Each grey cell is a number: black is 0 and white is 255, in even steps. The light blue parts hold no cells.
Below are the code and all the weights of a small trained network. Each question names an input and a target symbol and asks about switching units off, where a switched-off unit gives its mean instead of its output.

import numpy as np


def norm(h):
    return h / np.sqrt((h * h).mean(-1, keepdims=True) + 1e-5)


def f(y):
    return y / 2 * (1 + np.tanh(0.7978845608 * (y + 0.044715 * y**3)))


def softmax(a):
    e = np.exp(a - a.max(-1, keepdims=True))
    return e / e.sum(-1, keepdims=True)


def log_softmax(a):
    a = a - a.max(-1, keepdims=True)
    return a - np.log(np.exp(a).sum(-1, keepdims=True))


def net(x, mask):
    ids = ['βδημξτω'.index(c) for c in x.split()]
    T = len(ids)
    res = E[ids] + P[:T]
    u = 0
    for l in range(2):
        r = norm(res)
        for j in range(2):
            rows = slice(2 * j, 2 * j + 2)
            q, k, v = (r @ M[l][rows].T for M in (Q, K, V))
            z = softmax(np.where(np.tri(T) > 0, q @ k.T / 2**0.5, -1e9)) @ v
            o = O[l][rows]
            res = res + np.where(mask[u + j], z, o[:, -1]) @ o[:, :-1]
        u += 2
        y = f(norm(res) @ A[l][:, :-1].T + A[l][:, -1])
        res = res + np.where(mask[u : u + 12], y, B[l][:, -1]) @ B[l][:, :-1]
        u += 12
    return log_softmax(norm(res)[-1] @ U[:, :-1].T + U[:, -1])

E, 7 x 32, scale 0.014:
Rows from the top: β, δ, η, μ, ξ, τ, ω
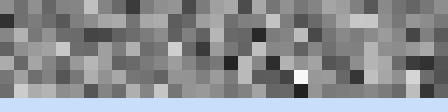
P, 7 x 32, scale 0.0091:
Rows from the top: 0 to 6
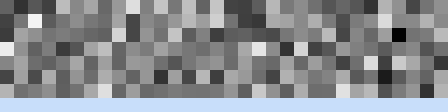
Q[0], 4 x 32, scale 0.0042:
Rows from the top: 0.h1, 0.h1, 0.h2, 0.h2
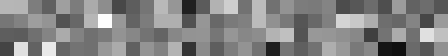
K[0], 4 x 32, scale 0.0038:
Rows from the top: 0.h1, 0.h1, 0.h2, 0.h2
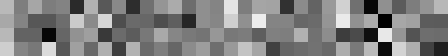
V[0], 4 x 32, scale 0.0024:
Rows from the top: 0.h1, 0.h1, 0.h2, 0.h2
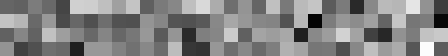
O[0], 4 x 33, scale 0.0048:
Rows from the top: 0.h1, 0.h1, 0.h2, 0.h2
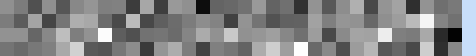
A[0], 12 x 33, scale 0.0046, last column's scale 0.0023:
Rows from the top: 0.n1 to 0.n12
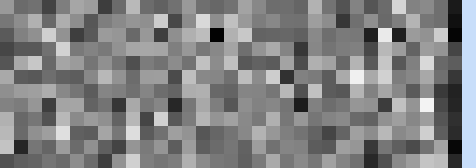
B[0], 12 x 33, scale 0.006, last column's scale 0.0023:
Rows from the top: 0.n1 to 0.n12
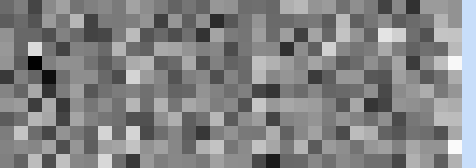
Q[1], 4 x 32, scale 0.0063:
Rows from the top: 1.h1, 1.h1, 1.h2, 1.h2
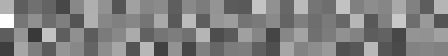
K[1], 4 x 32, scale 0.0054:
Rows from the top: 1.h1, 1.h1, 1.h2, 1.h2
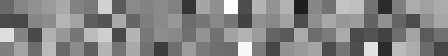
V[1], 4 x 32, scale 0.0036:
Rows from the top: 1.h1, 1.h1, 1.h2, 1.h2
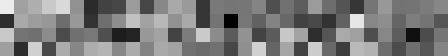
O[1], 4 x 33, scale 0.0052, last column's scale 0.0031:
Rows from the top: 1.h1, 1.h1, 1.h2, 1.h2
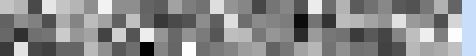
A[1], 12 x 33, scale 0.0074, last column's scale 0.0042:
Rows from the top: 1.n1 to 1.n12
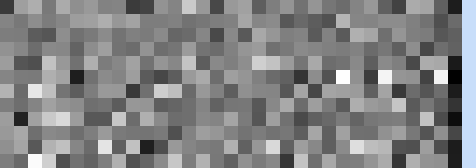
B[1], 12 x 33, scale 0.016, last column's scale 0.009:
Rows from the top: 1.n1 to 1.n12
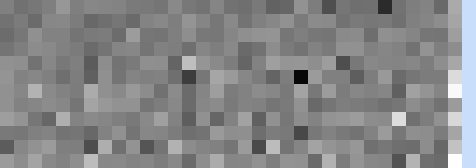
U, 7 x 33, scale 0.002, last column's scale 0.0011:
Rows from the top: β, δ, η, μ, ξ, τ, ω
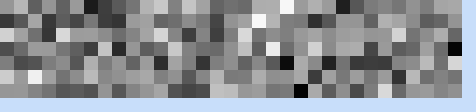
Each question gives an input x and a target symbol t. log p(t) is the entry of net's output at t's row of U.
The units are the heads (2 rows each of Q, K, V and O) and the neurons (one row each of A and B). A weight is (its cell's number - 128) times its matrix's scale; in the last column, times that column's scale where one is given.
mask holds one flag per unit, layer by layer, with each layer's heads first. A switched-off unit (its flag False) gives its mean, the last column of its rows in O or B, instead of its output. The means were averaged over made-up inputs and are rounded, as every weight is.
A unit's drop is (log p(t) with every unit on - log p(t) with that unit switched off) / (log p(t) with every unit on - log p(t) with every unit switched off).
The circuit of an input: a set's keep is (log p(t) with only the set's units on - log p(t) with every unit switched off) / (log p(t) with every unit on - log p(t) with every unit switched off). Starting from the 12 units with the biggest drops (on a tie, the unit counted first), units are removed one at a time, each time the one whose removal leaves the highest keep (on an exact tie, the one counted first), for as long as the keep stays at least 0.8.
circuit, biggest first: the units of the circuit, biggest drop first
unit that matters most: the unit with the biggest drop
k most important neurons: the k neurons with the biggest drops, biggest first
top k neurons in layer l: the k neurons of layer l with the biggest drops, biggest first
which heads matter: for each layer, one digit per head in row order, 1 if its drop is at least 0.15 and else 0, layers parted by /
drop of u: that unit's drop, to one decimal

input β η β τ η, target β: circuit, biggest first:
[0.n8; 1.h1; 1.n7]
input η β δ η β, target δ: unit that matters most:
0.h1
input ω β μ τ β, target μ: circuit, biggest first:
[1.h2; 1.n11; 1.n12]
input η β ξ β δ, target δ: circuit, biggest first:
[1.h1; 1.n3; 0.n6]
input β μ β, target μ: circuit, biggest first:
[1.h2; 1.n11; 0.h2]
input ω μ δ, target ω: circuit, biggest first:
[0.h2; 1.n6; 0.n3]
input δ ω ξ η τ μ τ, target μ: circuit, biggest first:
[1.n11; 0.h2]
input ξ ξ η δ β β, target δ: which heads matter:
00 / 10
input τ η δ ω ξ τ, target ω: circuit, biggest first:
[0.h2; 0.n3; 1.n6]
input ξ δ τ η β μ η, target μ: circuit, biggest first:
[0.h2; 1.n11]
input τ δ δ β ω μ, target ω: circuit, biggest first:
[0.h2; 1.n6]
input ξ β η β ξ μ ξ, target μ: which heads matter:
01 / 00
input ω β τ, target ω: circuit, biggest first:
[0.n3; 0.h2; 1.n6]
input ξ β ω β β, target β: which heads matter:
00 / 00
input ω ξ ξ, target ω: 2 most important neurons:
[0.n3; 1.n6]
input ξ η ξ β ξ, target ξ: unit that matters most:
1.h2
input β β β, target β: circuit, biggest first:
[0.n5; 0.h2; 1.n5]
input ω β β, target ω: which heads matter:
00 / 00
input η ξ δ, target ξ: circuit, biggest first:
[1.n1; 1.h2]
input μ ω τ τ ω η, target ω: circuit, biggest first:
[0.h2; 1.n6]
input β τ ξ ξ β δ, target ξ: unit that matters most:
1.n1
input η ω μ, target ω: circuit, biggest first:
[0.h2; 1.n6; 0.n3]
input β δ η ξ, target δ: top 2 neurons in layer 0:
[0.n4; 0.n6]
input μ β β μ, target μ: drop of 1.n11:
0.3
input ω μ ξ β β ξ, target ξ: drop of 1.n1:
0.2
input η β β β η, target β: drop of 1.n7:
0.1
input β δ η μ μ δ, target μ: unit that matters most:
1.n11
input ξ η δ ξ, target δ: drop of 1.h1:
0.2
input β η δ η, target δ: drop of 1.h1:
0.2
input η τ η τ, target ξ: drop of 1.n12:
0.3
